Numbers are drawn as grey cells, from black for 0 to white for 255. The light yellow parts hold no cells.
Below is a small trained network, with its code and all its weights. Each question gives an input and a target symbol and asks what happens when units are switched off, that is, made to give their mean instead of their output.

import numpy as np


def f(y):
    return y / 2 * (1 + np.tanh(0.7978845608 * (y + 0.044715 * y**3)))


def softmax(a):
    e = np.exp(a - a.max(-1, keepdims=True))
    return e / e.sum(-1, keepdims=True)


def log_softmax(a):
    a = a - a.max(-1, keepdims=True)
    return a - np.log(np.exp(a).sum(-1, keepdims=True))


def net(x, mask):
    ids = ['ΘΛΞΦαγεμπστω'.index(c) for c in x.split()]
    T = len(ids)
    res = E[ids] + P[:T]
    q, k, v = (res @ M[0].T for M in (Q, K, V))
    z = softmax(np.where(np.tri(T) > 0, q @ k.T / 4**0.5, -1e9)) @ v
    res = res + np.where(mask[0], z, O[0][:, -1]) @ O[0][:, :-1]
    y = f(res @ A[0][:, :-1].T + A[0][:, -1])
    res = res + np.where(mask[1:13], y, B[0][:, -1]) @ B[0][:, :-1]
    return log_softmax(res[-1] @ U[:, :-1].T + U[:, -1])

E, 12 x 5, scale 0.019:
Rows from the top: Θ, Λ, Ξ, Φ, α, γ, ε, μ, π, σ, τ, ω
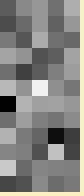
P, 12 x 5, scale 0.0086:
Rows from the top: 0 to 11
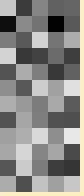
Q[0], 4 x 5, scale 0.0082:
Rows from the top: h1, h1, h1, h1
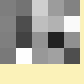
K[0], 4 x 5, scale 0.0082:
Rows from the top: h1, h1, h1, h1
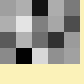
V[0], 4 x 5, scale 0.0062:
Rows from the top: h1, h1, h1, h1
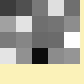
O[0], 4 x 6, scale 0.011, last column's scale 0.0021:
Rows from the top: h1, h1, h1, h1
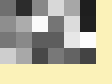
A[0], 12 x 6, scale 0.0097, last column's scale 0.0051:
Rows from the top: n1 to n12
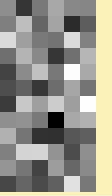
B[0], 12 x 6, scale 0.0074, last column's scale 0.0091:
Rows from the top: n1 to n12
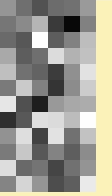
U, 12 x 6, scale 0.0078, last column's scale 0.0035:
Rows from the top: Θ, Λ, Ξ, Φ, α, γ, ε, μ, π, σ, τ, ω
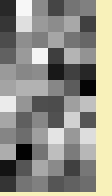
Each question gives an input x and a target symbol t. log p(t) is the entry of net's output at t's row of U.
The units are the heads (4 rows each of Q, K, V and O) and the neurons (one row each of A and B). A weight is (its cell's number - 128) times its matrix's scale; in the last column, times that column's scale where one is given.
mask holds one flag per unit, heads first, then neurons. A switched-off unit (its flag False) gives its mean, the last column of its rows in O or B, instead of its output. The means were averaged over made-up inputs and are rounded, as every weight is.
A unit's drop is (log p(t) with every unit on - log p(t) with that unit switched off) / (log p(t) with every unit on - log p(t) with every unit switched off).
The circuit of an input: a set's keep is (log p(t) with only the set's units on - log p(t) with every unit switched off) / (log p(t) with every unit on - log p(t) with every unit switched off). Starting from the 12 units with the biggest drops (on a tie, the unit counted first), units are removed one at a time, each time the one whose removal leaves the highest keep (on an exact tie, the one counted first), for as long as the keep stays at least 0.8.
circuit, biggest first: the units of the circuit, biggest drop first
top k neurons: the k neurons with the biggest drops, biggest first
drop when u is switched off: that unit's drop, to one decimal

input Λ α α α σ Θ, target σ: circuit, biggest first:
(h1 n7)
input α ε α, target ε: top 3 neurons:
(n5 n8 n7)
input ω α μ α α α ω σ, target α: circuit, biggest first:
(n2 n8)
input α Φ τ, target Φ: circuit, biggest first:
(h1 n3)
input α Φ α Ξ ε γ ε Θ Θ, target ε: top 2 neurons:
(n7 n5)
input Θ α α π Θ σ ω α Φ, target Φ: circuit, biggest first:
(n3)
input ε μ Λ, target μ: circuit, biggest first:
(n5 n7 h1)
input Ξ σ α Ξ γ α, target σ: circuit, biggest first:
(h1 n1)
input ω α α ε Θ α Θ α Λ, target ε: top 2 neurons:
(n5 n7)
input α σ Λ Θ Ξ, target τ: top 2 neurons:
(n5 n7)
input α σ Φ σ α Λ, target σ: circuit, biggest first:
(h1 n12)
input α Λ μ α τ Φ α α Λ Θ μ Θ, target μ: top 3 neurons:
(n7 n5 n6)
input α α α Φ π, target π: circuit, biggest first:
(n8 n4)
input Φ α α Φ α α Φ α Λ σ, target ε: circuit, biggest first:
(n8)
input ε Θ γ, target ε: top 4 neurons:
(n8 n5 n7 n10)
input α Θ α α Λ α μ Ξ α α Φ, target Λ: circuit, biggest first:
(n9 n8)
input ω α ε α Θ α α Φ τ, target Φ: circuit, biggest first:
(n3 h1)
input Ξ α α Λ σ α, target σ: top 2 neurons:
(n12 n6)
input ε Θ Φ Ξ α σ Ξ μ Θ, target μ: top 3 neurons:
(n7 n5 n9)
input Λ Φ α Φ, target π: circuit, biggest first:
(n8 n9 n5)
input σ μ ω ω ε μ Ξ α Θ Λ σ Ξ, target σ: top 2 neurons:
(n12 n6)
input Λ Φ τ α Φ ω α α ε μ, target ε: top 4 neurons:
(n8 n7 n3 n11)
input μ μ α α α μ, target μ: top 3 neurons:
(n7 n5 n9)
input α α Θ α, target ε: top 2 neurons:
(n8 n11)
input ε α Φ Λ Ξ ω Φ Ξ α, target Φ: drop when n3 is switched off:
0.4
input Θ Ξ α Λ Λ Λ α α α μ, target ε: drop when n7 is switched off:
0.7
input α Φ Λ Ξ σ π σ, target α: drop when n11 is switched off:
0.3
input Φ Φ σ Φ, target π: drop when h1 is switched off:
0.3
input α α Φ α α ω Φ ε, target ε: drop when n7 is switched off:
0.7
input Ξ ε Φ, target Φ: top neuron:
(n12)
